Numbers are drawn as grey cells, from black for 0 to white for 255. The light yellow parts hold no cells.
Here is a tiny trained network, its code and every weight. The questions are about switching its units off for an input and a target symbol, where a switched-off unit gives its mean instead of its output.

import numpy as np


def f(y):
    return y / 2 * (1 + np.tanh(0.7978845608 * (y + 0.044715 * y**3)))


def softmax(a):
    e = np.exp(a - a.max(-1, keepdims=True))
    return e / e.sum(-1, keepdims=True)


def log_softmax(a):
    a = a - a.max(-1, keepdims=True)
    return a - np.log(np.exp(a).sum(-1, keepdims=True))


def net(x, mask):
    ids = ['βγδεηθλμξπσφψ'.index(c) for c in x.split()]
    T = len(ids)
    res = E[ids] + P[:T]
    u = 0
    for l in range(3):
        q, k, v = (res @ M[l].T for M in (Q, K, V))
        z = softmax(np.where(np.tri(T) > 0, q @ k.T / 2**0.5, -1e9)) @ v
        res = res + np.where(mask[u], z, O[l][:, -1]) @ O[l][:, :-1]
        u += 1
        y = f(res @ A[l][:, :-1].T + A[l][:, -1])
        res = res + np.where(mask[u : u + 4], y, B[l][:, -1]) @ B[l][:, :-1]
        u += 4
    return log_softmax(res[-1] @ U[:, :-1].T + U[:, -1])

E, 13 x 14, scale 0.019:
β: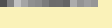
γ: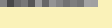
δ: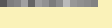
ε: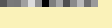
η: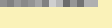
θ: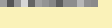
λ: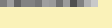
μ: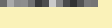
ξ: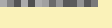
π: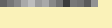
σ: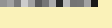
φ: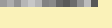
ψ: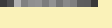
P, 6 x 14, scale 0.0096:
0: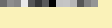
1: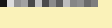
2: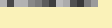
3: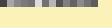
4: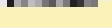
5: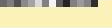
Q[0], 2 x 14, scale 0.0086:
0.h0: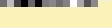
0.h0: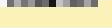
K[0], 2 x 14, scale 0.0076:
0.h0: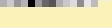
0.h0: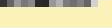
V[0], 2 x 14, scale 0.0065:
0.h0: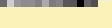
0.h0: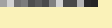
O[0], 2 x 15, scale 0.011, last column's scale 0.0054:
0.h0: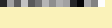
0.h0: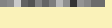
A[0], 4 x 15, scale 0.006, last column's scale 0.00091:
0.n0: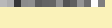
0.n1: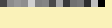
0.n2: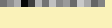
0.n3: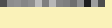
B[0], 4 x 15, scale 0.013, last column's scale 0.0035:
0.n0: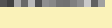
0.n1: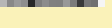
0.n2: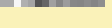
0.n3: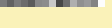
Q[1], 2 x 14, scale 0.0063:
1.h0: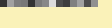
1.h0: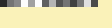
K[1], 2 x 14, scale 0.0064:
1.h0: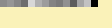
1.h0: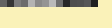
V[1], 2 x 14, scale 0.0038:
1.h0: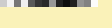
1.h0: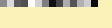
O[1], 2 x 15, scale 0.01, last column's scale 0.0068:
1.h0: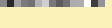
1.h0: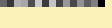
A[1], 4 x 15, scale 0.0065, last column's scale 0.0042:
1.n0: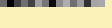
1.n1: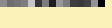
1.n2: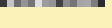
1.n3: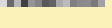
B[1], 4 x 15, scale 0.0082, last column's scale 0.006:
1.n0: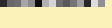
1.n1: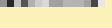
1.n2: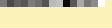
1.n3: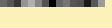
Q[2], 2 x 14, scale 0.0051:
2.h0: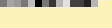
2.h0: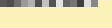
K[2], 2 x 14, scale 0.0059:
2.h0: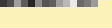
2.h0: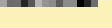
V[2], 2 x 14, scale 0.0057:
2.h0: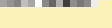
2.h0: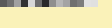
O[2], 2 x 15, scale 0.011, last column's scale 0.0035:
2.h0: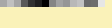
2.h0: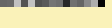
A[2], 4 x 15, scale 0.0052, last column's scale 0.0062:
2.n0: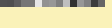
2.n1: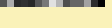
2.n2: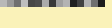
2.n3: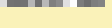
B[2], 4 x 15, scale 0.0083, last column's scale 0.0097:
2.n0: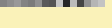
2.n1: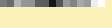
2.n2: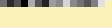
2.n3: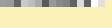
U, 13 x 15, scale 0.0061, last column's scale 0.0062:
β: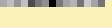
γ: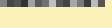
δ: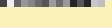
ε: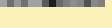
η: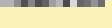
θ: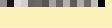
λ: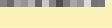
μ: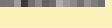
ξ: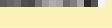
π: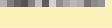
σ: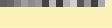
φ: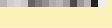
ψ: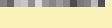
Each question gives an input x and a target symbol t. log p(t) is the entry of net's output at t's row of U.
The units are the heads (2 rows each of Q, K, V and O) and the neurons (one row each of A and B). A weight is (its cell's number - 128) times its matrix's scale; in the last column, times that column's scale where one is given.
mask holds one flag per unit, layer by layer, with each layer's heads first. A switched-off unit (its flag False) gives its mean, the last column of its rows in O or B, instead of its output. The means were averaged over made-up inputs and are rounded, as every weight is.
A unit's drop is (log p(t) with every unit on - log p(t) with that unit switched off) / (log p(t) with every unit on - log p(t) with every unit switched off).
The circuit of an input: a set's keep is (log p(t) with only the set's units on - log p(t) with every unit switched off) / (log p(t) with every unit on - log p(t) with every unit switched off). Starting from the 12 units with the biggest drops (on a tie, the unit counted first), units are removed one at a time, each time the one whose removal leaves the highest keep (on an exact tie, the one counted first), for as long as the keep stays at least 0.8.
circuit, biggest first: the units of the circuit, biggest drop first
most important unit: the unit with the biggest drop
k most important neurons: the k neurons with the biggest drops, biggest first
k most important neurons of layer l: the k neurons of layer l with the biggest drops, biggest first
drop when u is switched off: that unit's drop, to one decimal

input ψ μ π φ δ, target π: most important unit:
0.n1
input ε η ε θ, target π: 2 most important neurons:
[0.n1 2.n1]
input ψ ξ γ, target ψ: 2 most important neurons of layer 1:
[1.n1 1.n2]
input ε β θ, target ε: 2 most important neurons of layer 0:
[0.n2 0.n3]
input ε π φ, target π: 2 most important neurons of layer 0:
[0.n1 0.n3]
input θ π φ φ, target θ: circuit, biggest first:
[1.h0 1.n2 2.n1]
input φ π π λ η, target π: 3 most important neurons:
[0.n1 2.n2 2.n3]
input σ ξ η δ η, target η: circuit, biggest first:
[2.h0 0.h0]
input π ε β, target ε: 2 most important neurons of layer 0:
[0.n3 0.n1]
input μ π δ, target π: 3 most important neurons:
[2.n2 0.n1 2.n3]
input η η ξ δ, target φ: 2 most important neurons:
[0.n2 2.n2]
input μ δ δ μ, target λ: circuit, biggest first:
[1.h0 2.h0]
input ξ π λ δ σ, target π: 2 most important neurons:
[0.n3 2.n2]
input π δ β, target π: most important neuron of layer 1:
[1.n2]
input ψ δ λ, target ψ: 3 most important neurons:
[1.n1 2.n3 0.n3]
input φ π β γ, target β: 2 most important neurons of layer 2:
[2.n1 2.n2]
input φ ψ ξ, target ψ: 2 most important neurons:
[1.n1 0.n3]
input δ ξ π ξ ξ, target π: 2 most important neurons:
[2.n2 2.n3]
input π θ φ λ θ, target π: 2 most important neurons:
[2.n2 0.n1]
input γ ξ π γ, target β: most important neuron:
[2.n1]
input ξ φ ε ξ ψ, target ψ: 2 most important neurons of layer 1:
[1.n1 1.n2]
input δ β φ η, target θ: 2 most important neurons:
[2.n1 1.n2]
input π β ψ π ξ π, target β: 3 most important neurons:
[2.n1 0.n1 0.n3]
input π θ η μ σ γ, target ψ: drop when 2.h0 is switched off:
0.4
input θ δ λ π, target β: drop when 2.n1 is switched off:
0.6
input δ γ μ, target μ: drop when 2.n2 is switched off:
0.8
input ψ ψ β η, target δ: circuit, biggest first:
[1.h0]
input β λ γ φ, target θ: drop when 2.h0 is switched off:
0.3
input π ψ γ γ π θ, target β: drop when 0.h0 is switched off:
0.2
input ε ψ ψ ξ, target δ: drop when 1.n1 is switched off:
0.1
